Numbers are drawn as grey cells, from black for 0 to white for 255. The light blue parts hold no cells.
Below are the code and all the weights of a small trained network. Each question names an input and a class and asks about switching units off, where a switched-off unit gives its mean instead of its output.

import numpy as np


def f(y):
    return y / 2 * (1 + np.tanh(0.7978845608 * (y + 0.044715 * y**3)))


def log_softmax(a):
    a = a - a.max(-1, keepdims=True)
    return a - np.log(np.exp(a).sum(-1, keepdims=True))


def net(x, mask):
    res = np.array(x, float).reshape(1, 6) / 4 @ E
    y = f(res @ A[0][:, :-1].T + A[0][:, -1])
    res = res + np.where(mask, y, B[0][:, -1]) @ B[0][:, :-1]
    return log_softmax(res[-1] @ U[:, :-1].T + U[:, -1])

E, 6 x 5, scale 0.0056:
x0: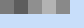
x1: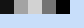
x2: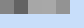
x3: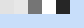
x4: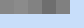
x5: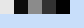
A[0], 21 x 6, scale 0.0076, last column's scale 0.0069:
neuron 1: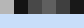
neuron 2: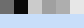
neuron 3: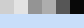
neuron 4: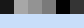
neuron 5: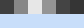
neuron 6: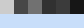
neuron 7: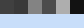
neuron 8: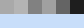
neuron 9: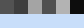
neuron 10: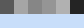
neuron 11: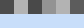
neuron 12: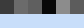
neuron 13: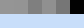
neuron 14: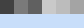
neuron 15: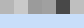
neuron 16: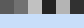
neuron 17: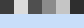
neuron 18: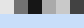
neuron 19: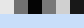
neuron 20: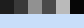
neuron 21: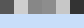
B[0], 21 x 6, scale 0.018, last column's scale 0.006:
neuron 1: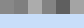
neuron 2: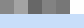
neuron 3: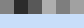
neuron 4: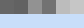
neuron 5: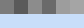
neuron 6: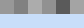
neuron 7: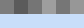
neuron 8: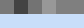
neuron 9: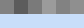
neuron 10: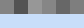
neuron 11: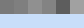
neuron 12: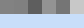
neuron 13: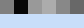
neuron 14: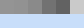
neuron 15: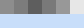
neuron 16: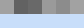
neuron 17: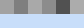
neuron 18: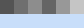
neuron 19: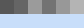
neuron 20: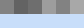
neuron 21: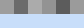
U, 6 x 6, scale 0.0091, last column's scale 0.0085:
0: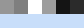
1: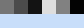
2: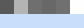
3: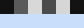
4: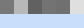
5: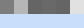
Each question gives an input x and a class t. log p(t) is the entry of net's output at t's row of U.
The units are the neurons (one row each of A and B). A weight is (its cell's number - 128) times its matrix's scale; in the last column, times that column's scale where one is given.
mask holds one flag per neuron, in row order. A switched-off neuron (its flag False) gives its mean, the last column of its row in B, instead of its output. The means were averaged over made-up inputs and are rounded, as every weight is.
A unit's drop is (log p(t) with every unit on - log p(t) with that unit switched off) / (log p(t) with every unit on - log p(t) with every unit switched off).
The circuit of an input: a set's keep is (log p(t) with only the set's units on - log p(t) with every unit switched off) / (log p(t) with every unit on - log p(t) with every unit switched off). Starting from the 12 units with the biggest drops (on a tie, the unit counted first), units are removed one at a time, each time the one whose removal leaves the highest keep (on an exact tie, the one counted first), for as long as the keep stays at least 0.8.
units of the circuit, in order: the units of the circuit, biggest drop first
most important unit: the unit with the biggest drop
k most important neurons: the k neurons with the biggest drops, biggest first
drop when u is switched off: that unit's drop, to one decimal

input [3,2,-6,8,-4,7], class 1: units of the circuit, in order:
[neuron 3]
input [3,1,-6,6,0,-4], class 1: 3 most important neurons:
[neuron 3; neuron 15; neuron 8]
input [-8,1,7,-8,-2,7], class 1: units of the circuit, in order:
[neuron 12; neuron 16]
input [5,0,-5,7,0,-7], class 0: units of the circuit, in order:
[neuron 17; neuron 21]
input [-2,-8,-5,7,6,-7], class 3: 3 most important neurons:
[neuron 18; neuron 19; neuron 2]
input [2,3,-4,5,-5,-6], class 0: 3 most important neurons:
[neuron 17; neuron 21; neuron 2]
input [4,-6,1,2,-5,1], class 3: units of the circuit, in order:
[neuron 18; neuron 19]
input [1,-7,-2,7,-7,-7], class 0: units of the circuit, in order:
[neuron 17; neuron 21]
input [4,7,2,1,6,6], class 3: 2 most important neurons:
[neuron 4; neuron 5]
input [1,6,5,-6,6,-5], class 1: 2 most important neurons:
[neuron 20; neuron 16]
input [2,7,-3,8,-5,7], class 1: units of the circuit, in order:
[neuron 3; neuron 15]
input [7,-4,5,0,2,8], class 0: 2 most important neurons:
[neuron 1; neuron 6]
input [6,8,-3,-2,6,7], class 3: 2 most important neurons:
[neuron 4; neuron 5]
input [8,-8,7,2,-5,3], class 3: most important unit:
neuron 18
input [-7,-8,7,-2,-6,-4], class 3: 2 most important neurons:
[neuron 19; neuron 18]
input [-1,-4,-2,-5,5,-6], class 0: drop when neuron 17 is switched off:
0.3
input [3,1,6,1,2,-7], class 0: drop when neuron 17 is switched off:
0.1
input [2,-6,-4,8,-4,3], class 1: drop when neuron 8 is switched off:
0.1
